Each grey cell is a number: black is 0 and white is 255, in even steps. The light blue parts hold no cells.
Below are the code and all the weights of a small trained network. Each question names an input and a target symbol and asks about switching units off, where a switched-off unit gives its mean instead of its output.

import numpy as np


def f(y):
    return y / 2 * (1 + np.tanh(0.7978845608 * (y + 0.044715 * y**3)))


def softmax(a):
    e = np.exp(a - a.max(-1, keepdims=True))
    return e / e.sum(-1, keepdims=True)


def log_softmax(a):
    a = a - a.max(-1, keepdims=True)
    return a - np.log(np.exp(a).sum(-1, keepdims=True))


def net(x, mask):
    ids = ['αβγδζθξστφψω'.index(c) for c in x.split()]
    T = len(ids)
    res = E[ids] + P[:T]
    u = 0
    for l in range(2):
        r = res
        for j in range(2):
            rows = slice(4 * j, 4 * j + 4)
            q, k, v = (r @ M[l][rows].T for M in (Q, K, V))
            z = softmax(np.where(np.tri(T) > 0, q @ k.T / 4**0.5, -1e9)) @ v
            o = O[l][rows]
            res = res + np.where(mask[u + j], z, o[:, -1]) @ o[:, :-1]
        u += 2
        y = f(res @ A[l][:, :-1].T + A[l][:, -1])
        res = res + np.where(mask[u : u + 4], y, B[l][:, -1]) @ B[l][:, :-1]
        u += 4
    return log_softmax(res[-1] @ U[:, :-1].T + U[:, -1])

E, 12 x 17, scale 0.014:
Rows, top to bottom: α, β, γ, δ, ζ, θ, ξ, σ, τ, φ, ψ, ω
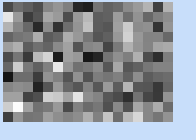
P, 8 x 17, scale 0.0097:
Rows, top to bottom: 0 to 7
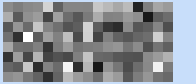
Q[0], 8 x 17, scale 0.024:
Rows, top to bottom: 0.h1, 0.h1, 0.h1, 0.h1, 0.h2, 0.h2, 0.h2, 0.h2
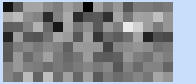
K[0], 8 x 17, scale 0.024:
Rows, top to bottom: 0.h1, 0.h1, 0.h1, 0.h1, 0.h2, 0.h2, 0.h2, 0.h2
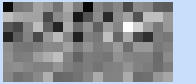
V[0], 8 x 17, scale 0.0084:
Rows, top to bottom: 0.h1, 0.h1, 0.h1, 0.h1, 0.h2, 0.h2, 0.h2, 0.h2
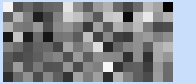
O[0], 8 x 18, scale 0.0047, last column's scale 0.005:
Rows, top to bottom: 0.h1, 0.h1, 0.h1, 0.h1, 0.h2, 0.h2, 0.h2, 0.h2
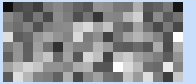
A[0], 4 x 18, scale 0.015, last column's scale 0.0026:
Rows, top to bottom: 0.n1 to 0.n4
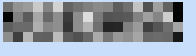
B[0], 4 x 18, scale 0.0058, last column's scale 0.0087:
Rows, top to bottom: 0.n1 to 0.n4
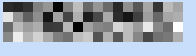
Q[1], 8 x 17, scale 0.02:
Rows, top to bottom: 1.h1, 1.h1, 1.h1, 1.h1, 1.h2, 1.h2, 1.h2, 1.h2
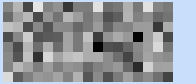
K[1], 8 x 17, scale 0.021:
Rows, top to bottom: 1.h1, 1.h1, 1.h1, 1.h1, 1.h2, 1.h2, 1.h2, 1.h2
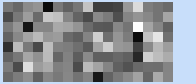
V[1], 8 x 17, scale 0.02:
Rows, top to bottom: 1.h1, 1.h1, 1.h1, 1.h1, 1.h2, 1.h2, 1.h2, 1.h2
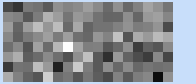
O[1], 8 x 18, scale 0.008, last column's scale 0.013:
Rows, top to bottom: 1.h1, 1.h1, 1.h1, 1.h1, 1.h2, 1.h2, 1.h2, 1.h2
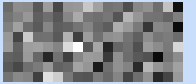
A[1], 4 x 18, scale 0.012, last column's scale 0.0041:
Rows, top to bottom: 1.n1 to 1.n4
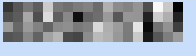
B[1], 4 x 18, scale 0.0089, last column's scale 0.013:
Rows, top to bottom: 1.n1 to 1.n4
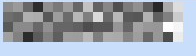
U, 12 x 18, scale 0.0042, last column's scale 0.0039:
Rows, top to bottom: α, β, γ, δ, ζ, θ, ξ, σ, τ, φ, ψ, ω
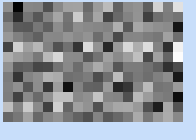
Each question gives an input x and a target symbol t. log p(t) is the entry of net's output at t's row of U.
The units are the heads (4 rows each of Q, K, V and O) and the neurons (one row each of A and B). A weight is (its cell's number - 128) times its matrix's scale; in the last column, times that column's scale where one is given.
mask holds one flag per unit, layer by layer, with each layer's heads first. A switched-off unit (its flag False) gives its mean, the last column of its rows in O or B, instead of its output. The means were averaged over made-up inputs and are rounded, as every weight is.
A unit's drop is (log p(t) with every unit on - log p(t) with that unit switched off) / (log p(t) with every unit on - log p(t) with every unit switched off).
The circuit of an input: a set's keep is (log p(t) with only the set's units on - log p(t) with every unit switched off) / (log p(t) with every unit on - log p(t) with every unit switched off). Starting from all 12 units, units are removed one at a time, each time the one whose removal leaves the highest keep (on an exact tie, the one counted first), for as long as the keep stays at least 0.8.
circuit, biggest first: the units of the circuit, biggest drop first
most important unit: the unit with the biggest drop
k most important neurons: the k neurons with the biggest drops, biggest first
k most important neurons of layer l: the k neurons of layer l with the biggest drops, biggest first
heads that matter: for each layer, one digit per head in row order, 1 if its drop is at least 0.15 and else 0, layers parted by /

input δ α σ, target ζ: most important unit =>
0.n3
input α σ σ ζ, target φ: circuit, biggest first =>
[1.h2, 1.n2]
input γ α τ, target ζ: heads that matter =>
00 / 00
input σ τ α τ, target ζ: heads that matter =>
01 / 00
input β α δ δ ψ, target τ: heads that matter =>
10 / 11
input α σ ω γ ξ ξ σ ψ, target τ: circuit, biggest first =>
[0.n1, 1.h2, 1.h1]
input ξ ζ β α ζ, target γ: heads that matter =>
10 / 01
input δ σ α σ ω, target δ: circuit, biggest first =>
[1.h2, 1.n1, 0.n1]
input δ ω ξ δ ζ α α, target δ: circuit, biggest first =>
[1.n1, 1.h2]
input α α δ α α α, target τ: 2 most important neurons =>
[0.n2, 0.n4]
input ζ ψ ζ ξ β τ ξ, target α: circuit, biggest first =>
[0.h1, 1.h2, 0.h2]
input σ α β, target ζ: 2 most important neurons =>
[0.n3, 0.n4]
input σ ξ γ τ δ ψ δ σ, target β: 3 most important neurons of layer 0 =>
[0.n3, 0.n1, 0.n4]
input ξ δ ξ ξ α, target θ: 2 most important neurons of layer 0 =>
[0.n4, 0.n1]
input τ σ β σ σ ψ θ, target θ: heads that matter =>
01 / 11
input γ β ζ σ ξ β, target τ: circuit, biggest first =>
[0.n2]
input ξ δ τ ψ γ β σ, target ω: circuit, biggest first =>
[1.h2, 1.n3, 0.n1]
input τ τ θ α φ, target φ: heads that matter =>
10 / 11
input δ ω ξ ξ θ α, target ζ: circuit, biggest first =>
[0.h1, 0.n3]
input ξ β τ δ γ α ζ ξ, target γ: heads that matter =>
10 / 01
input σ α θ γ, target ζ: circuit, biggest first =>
[0.h2]
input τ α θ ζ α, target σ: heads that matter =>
10 / 01
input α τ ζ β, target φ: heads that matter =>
00 / 01
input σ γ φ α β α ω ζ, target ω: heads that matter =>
10 / 01
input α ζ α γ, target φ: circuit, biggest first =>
[1.h2, 1.n2, 0.n4]
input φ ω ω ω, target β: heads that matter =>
00 / 01
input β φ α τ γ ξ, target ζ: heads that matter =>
10 / 00
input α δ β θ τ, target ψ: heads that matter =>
01 / 01
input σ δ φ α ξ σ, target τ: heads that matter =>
00 / 00
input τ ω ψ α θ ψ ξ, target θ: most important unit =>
0.h1
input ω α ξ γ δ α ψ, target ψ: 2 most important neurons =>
[1.n1, 1.n2]
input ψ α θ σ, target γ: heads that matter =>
00 / 01
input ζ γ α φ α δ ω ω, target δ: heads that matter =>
10 / 01
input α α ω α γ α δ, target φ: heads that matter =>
00 / 01
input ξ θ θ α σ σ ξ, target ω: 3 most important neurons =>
[1.n3, 0.n1, 0.n4]
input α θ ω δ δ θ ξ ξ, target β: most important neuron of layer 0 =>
[0.n1]
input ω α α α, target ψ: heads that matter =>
00 / 01
